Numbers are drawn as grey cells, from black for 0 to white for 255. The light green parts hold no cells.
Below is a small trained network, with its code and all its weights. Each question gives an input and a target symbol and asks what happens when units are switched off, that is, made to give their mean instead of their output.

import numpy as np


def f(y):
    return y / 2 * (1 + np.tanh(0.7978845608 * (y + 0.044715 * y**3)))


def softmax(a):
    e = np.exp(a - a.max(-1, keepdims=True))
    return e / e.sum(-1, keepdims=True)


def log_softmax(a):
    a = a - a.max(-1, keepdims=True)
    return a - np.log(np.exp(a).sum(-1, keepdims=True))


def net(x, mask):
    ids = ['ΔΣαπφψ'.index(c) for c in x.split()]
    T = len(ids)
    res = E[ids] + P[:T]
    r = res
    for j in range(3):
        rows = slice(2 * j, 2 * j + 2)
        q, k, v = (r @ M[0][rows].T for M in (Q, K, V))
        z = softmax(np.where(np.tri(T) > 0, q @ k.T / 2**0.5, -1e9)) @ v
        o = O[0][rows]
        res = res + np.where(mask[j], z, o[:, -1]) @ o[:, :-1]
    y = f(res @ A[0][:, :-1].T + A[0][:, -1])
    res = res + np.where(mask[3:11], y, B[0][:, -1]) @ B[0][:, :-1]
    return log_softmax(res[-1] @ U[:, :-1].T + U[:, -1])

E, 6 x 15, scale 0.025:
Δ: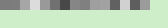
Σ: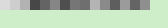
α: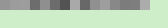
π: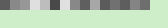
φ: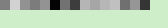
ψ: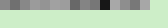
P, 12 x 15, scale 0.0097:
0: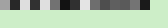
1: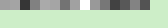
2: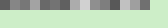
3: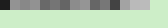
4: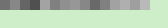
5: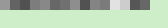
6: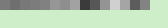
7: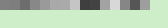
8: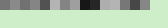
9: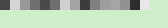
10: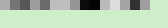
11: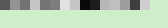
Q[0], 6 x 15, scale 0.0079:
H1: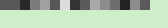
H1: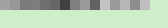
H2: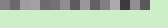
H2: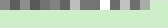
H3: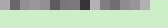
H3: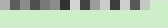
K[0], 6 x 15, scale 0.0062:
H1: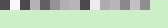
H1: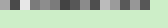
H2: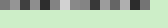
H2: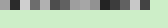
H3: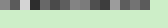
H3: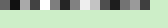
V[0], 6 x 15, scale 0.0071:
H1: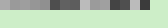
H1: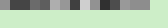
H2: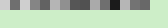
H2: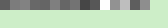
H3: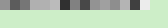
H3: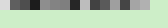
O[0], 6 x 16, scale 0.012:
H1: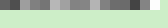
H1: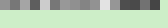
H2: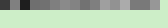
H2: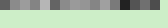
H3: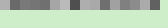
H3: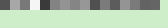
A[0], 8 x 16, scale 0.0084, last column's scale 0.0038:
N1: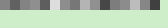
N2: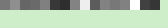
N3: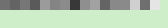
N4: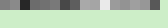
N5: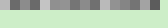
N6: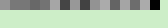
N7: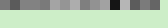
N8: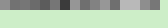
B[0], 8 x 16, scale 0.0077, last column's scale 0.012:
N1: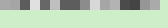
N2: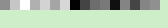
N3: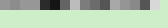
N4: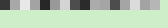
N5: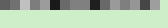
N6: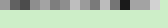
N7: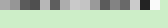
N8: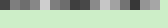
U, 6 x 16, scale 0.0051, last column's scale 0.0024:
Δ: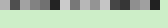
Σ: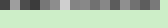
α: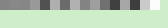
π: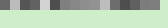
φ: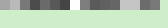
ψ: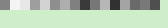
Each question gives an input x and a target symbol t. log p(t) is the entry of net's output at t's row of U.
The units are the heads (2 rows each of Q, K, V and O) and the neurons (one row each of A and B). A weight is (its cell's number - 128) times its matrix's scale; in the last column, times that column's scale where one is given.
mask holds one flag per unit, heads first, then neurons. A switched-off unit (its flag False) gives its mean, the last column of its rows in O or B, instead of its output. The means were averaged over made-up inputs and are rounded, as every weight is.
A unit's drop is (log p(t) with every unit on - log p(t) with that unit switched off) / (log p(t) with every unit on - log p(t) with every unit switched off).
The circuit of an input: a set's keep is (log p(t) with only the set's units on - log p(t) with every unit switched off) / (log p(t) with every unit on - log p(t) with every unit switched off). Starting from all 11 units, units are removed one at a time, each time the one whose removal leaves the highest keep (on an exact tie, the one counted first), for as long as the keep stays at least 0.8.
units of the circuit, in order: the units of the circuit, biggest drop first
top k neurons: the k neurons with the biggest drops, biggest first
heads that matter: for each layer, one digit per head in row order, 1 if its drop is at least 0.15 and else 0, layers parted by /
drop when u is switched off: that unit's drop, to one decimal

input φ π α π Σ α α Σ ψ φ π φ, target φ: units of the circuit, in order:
H1
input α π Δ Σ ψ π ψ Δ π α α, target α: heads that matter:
101
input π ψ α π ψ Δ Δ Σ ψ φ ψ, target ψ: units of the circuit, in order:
H1, N7
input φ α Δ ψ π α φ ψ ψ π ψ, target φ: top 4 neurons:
N5, N8, N4, N2
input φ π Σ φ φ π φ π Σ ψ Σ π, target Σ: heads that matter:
010
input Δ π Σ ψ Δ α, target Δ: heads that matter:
001
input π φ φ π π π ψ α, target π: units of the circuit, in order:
N8, N6, H3
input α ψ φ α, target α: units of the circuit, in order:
H3, N1
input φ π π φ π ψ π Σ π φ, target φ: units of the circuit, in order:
H1, H3, N3
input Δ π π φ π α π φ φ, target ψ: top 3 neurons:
N2, N7, N6
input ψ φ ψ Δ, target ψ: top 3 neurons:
N4, N8, N3
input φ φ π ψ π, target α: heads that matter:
010
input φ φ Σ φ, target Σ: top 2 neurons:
N6, N1
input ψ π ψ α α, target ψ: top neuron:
N4
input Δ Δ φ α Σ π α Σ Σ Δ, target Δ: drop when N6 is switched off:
0.1
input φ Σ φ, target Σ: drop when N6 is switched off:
0.1
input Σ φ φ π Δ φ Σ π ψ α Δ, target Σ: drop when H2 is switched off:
0.5
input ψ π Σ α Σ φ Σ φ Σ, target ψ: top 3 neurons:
N4, N8, N3
